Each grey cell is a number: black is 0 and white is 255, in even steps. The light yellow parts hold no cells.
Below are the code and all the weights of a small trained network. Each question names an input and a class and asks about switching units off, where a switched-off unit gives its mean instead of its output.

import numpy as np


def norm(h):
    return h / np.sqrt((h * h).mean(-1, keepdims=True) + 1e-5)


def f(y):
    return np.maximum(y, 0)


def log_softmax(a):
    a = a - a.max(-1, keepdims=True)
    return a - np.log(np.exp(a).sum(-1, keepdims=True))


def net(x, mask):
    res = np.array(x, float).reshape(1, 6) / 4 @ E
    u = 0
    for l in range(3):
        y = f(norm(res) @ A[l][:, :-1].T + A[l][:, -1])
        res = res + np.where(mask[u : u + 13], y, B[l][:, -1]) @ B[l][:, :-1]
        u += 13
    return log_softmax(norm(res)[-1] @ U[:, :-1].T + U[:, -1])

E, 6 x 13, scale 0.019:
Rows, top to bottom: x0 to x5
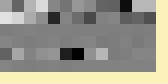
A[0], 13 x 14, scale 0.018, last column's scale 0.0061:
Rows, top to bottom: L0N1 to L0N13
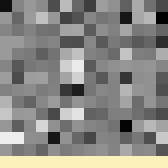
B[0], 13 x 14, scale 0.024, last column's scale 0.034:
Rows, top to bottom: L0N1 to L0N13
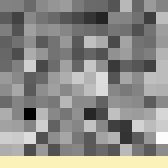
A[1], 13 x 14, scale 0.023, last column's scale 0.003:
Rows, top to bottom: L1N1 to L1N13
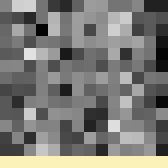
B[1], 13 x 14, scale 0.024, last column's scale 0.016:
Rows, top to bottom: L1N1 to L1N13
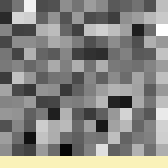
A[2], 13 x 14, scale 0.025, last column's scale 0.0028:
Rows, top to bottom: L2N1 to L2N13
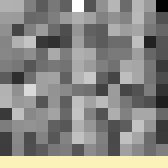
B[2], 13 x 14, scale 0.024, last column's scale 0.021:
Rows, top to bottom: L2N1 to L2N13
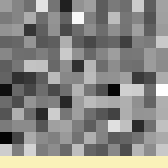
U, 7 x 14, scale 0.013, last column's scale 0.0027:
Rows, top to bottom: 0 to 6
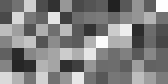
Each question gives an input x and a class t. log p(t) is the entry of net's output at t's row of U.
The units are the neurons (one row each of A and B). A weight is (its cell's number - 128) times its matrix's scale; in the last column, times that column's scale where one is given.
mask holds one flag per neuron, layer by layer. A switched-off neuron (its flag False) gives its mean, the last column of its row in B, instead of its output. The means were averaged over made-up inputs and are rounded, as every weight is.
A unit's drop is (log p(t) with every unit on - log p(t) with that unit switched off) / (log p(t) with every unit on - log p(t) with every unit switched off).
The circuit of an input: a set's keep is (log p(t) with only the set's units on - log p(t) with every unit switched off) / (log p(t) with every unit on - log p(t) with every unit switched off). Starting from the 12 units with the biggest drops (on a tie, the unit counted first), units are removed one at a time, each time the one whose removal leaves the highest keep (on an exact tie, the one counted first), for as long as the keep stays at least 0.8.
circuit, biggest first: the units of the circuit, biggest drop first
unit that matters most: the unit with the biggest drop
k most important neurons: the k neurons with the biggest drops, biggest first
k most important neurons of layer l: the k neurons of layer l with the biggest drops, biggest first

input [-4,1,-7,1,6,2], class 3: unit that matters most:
L0N10
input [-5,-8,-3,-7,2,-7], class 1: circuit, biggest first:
L0N12, L0N11, L1N2
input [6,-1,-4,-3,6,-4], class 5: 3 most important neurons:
L0N12, L0N2, L0N6
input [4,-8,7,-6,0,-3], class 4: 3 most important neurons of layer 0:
L0N12, L0N10, L0N5
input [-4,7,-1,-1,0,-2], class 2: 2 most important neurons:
L0N11, L0N10
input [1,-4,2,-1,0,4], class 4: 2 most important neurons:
L0N12, L0N10
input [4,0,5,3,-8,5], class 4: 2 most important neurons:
L0N12, L0N6
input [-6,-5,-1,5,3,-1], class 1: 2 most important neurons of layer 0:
L0N12, L0N11
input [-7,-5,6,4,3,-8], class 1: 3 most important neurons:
L0N12, L1N2, L0N11
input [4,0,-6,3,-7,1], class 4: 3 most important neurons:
L0N12, L0N6, L0N7
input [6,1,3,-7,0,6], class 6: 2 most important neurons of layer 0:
L0N7, L0N11
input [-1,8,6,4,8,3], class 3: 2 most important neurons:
L0N11, L0N8
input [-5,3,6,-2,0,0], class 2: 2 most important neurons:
L0N11, L0N7
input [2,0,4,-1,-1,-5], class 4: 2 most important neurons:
L0N12, L0N7
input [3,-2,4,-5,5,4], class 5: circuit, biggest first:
L0N12
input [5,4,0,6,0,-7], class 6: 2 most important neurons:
L0N7, L0N6
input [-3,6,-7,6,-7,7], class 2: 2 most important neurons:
L0N10, L0N11
